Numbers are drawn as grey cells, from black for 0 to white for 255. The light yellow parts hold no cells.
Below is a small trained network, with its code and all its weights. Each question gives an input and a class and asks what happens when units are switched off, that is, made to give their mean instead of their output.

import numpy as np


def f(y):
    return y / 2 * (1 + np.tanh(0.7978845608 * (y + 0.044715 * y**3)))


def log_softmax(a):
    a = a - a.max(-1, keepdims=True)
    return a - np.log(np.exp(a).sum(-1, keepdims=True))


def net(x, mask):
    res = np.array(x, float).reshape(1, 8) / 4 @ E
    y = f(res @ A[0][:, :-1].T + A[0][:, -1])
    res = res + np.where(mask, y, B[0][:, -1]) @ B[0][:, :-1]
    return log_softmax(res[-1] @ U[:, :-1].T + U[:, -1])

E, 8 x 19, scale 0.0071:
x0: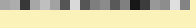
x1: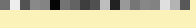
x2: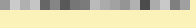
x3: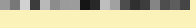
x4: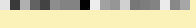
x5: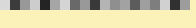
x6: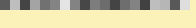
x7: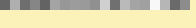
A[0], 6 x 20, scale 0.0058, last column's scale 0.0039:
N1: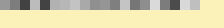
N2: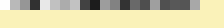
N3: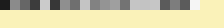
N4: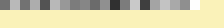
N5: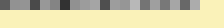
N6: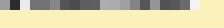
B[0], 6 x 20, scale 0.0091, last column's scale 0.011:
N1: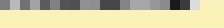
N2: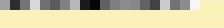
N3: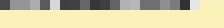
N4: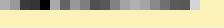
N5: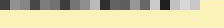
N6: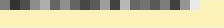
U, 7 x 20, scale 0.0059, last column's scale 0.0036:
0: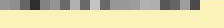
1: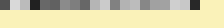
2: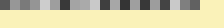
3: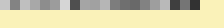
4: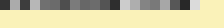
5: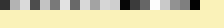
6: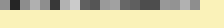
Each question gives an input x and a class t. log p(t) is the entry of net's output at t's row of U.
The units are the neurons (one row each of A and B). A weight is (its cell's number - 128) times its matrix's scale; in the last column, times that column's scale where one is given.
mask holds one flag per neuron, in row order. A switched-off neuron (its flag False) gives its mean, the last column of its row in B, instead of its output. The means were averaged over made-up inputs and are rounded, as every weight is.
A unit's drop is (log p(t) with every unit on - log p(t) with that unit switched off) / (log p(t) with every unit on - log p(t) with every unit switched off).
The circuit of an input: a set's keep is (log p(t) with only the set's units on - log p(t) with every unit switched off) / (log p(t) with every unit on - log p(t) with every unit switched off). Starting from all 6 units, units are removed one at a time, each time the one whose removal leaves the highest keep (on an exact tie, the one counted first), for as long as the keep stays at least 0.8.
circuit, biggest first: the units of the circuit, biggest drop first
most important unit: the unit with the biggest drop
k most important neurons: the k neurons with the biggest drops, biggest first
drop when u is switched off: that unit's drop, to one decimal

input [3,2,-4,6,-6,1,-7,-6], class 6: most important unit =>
N2
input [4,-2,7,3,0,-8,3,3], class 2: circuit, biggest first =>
N5; N6
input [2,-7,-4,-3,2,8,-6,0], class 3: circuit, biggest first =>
N3; N2; N5
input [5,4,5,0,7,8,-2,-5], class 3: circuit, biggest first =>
N3; N2
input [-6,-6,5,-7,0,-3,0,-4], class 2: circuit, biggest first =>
N5; N2
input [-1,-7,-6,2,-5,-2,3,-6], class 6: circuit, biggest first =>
N1; N2
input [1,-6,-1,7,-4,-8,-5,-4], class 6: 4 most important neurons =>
N2; N1; N4; N6
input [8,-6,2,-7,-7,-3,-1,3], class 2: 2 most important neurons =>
N5; N2
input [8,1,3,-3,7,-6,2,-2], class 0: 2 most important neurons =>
N4; N3
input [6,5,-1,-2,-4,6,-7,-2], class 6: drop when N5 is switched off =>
0.1
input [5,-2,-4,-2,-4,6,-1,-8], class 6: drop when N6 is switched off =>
0.0
